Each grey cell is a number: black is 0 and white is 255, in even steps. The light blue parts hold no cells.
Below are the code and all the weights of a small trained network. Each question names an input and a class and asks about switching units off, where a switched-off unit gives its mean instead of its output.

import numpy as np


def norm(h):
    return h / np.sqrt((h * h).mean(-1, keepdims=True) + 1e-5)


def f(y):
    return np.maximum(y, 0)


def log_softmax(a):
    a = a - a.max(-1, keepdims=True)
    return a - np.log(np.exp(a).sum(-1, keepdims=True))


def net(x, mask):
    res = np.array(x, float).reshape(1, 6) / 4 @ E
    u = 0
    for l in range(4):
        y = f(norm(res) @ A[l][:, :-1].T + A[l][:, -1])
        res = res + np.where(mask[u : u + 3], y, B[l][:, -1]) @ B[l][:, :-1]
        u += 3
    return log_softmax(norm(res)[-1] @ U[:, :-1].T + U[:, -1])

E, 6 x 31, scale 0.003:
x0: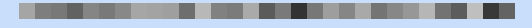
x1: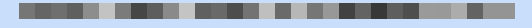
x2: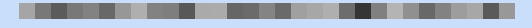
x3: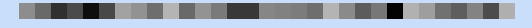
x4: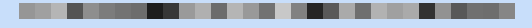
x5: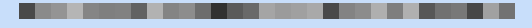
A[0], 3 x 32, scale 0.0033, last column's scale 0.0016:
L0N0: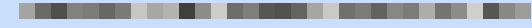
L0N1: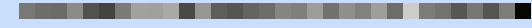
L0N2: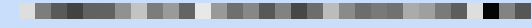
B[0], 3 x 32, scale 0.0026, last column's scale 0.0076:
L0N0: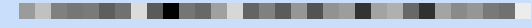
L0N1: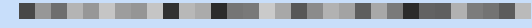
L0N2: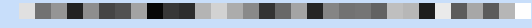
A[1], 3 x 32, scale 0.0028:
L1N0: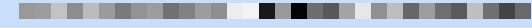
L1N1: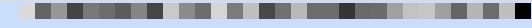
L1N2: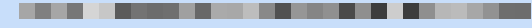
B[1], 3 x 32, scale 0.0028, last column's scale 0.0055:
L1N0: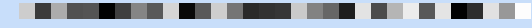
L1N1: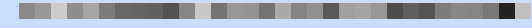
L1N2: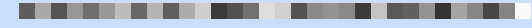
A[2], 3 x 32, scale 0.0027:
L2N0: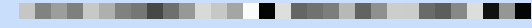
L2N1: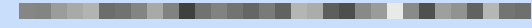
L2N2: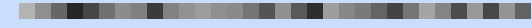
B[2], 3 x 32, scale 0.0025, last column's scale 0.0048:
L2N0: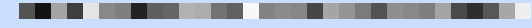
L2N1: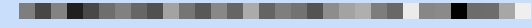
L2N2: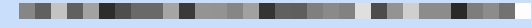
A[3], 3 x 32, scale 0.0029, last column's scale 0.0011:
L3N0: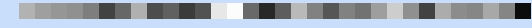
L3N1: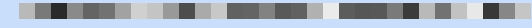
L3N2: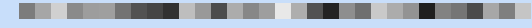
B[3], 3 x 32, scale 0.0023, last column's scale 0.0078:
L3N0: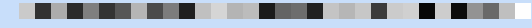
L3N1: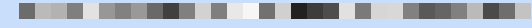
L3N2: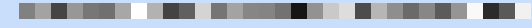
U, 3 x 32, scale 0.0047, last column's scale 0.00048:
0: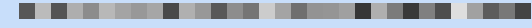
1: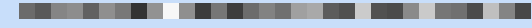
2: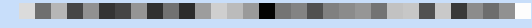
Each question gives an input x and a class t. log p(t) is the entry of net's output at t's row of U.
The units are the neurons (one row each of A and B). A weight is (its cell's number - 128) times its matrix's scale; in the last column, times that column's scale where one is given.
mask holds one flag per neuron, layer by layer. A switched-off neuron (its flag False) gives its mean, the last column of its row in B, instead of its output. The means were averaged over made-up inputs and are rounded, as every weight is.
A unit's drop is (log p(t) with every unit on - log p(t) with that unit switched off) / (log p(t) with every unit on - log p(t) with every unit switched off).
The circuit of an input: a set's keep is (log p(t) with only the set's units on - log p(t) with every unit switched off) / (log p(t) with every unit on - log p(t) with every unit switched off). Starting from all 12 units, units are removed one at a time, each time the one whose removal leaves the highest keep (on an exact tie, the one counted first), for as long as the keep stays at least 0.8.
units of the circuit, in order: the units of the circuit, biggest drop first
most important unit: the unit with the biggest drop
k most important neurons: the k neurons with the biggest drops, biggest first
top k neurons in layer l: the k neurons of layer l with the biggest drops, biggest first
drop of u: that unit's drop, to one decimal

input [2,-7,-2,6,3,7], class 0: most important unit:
L0N1
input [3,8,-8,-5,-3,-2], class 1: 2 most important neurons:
L0N0; L0N2
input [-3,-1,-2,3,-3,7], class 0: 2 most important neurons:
L1N0; L0N1
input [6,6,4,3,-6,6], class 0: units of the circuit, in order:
L1N0; L3N0
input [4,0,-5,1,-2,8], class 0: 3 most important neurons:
L1N0; L0N2; L0N1
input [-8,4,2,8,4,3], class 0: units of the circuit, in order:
L1N0; L3N0
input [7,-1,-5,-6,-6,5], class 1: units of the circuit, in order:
L0N2; L3N0
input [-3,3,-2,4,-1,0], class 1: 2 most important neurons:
L0N2; L3N0
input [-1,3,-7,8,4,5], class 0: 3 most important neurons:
L1N0; L0N2; L3N0
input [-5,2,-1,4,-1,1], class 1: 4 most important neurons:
L0N2; L0N0; L3N2; L1N2
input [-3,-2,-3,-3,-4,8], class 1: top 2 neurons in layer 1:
L1N2; L1N1
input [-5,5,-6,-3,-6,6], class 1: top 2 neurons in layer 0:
L0N0; L0N2
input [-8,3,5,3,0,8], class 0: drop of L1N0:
0.5
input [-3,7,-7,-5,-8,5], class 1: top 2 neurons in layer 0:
L0N0; L0N2
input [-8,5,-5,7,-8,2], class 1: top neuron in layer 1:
L1N2
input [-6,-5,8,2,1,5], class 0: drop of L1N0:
0.6
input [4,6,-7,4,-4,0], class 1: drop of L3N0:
0.2
